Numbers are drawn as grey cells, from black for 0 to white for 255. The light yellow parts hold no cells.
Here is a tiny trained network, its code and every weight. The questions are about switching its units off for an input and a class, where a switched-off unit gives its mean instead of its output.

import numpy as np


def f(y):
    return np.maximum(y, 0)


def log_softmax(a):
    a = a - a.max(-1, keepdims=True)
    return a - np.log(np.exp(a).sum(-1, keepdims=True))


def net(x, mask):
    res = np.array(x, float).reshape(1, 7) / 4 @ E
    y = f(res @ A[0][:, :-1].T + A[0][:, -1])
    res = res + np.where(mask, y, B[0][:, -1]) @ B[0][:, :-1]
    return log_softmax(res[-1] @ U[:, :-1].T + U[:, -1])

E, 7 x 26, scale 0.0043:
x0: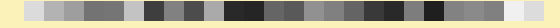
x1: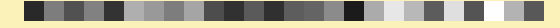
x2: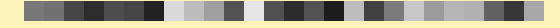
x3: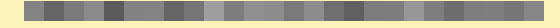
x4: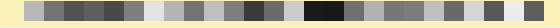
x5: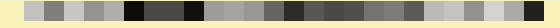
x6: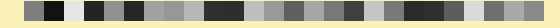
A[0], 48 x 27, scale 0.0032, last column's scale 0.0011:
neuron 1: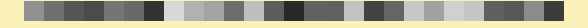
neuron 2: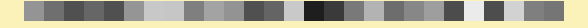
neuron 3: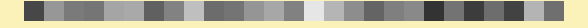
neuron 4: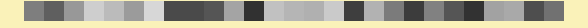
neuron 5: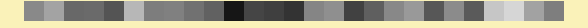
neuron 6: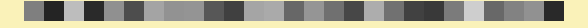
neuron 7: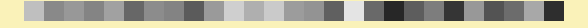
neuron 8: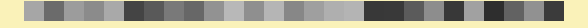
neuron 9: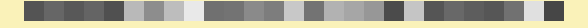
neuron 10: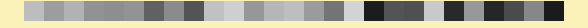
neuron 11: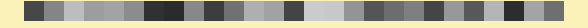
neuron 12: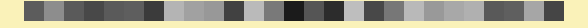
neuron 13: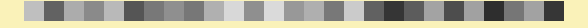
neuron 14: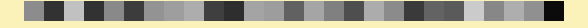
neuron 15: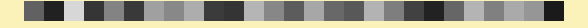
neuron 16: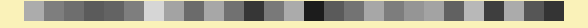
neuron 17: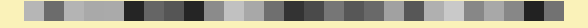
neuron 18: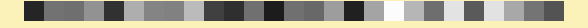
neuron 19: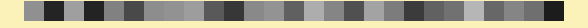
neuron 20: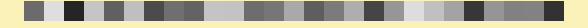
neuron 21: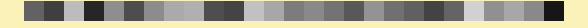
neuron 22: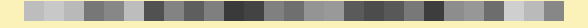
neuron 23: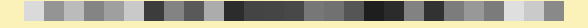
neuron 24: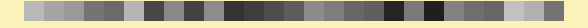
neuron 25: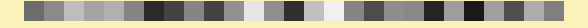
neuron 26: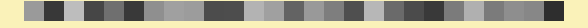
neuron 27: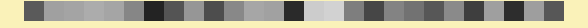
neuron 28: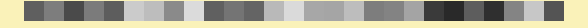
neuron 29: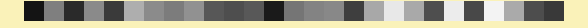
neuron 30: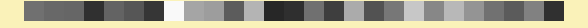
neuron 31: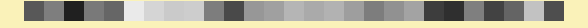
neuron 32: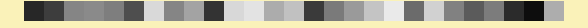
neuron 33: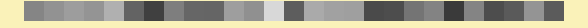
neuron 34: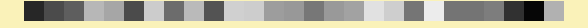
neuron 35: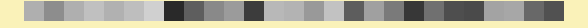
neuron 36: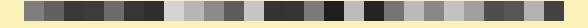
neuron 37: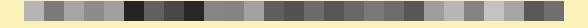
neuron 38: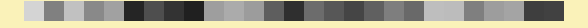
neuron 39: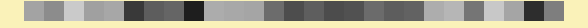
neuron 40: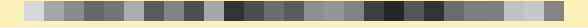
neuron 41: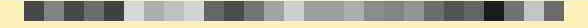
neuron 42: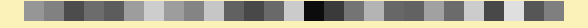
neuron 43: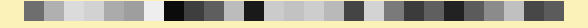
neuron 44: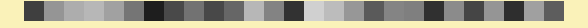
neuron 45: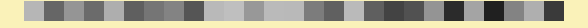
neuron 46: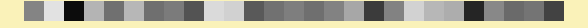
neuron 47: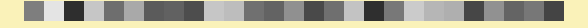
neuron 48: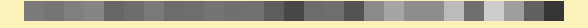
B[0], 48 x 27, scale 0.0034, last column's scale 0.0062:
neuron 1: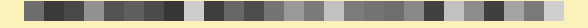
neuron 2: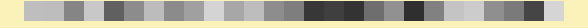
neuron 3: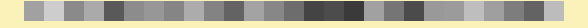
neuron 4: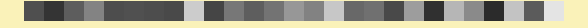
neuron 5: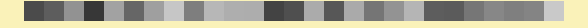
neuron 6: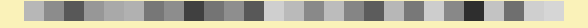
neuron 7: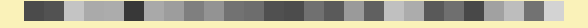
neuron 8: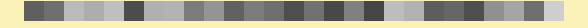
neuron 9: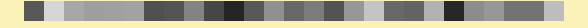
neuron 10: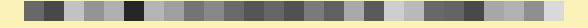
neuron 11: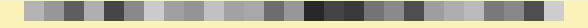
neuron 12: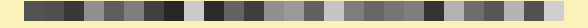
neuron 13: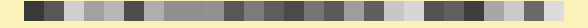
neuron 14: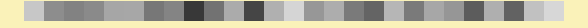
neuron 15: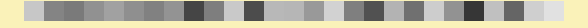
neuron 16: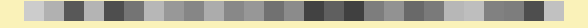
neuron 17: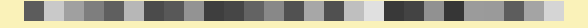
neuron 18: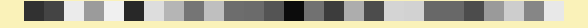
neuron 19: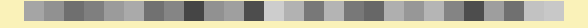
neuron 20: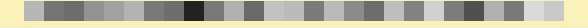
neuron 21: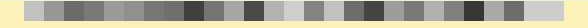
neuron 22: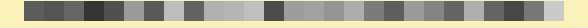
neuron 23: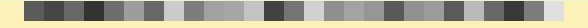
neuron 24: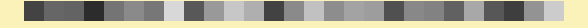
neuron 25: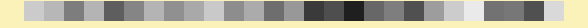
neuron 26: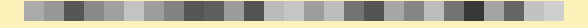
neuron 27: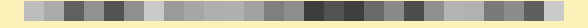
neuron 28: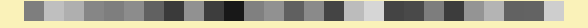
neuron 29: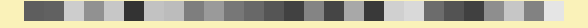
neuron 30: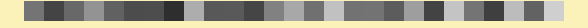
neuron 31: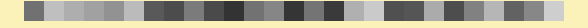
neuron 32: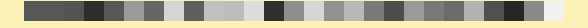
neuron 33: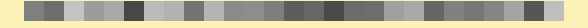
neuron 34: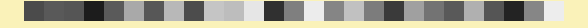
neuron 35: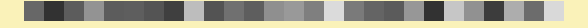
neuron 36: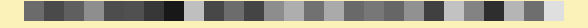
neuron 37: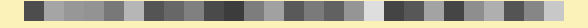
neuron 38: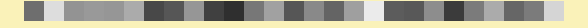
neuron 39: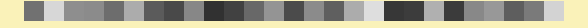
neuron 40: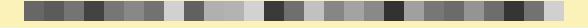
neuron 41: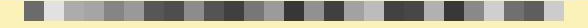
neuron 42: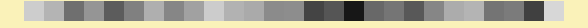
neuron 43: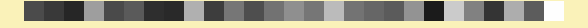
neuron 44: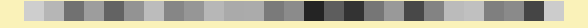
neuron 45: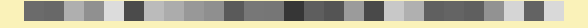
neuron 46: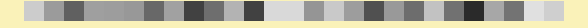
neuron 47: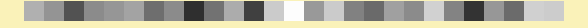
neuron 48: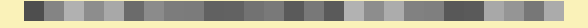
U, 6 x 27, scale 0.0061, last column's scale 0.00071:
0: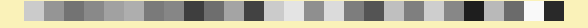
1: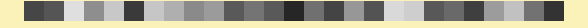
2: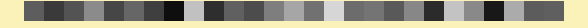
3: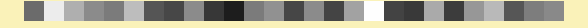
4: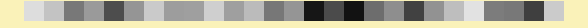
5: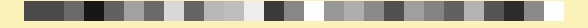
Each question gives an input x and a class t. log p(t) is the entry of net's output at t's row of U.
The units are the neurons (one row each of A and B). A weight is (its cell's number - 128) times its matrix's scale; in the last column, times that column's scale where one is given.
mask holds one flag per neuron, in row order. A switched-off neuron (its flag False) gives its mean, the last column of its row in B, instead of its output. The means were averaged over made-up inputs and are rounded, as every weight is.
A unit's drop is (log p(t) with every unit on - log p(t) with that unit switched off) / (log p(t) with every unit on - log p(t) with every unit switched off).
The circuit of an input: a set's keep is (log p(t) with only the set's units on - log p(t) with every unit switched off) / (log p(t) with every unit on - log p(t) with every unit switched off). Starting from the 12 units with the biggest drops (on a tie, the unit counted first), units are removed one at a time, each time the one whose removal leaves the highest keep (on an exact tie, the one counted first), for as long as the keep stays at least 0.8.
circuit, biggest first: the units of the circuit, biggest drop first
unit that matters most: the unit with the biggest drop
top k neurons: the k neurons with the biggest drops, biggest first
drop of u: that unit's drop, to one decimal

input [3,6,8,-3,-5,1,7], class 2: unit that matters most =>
neuron 36
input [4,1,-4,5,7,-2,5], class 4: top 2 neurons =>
[neuron 2; neuron 42]
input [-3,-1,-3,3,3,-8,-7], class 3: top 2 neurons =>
[neuron 28; neuron 41]
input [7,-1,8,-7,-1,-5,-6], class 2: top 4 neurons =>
[neuron 36; neuron 12; neuron 1; neuron 30]
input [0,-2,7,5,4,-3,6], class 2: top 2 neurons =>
[neuron 36; neuron 12]
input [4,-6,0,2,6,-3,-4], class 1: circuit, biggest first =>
[neuron 10; neuron 45]
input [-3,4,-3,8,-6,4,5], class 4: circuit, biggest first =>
[neuron 25; neuron 11]
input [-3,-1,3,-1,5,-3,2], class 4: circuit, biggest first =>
[neuron 2; neuron 42]
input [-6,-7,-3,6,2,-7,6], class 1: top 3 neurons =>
[neuron 13; neuron 45; neuron 7]
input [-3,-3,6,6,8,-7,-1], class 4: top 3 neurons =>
[neuron 2; neuron 42; neuron 16]
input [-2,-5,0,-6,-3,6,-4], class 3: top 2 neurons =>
[neuron 17; neuron 39]
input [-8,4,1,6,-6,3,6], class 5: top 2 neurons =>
[neuron 34; neuron 32]
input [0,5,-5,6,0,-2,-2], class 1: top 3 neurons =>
[neuron 18; neuron 29; neuron 36]
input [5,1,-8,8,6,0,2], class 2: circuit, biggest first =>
[neuron 43]
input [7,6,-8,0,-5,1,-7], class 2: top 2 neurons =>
[neuron 43; neuron 4]
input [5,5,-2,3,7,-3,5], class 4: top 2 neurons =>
[neuron 2; neuron 42]
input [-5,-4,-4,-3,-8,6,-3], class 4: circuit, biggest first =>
[neuron 25; neuron 11]
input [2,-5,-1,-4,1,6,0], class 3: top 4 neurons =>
[neuron 39; neuron 38; neuron 17; neuron 18]
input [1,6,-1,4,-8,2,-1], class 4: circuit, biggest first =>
[neuron 25; neuron 44]
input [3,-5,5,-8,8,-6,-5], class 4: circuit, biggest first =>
[neuron 2]
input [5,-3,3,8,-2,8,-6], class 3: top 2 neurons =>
[neuron 38; neuron 39]
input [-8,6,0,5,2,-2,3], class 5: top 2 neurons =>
[neuron 32; neuron 34]
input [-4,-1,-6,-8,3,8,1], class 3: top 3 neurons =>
[neuron 17; neuron 39; neuron 38]
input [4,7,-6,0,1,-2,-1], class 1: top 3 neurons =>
[neuron 18; neuron 29; neuron 5]
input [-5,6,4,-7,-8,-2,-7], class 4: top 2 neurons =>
[neuron 25; neuron 44]
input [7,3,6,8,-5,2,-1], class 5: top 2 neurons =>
[neuron 23; neuron 24]
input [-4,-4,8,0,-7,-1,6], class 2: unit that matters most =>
neuron 36
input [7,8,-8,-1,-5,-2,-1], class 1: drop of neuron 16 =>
0.0
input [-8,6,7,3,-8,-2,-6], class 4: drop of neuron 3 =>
0.2
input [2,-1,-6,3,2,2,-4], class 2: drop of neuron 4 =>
0.1
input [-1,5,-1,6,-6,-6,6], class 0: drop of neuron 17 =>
0.1
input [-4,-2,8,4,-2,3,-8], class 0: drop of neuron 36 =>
-0.2
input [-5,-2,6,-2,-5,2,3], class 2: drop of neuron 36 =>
0.3
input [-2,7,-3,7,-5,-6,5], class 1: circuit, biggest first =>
[neuron 18]
